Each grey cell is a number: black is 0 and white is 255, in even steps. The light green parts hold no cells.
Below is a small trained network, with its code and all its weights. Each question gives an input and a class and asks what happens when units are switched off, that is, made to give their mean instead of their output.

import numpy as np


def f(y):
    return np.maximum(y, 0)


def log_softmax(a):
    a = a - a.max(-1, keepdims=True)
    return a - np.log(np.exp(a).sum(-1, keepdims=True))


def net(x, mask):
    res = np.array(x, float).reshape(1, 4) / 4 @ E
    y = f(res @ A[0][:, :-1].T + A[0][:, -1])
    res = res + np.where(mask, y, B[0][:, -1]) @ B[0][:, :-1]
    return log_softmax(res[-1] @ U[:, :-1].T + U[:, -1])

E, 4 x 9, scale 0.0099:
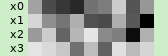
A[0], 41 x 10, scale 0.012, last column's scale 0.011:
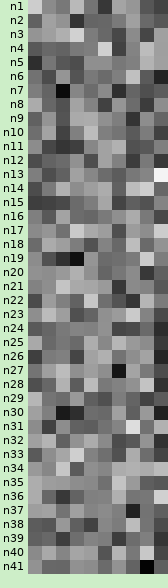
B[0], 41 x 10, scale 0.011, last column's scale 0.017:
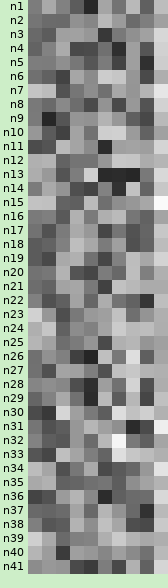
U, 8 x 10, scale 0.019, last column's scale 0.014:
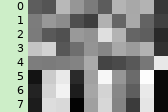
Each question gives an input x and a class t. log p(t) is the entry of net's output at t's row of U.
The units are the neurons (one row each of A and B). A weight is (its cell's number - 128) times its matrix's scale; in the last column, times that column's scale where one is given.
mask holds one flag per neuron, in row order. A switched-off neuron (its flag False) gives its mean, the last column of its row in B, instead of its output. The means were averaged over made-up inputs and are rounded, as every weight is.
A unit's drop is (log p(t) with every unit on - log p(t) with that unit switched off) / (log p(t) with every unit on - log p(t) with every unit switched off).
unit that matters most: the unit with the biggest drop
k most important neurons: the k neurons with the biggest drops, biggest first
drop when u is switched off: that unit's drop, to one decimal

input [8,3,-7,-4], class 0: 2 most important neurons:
n11, n30
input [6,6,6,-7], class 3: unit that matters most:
n7
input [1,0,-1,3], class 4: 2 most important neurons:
n7, n15
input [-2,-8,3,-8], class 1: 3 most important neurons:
n4, n5, n26
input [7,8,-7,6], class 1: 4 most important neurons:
n1, n29, n8, n35
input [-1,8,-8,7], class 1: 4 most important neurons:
n1, n35, n20, n29
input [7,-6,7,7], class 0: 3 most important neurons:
n19, n30, n31
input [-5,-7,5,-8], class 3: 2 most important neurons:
n15, n24
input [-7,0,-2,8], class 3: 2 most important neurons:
n34, n23
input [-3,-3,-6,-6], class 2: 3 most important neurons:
n38, n31, n6
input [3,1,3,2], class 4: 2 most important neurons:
n33, n27
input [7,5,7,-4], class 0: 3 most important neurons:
n11, n30, n36
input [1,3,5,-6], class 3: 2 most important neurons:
n7, n15
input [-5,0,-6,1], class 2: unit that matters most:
n31
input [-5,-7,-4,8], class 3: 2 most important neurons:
n34, n23
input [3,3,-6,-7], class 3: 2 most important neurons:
n15, n7
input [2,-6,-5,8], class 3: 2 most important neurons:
n34, n23
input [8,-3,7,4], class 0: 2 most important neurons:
n30, n19
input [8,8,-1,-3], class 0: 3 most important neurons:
n11, n30, n36
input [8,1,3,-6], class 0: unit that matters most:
n11
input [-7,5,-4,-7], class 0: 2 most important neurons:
n33, n3
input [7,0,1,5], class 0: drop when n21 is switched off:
0.0
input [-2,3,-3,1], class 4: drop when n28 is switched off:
0.1
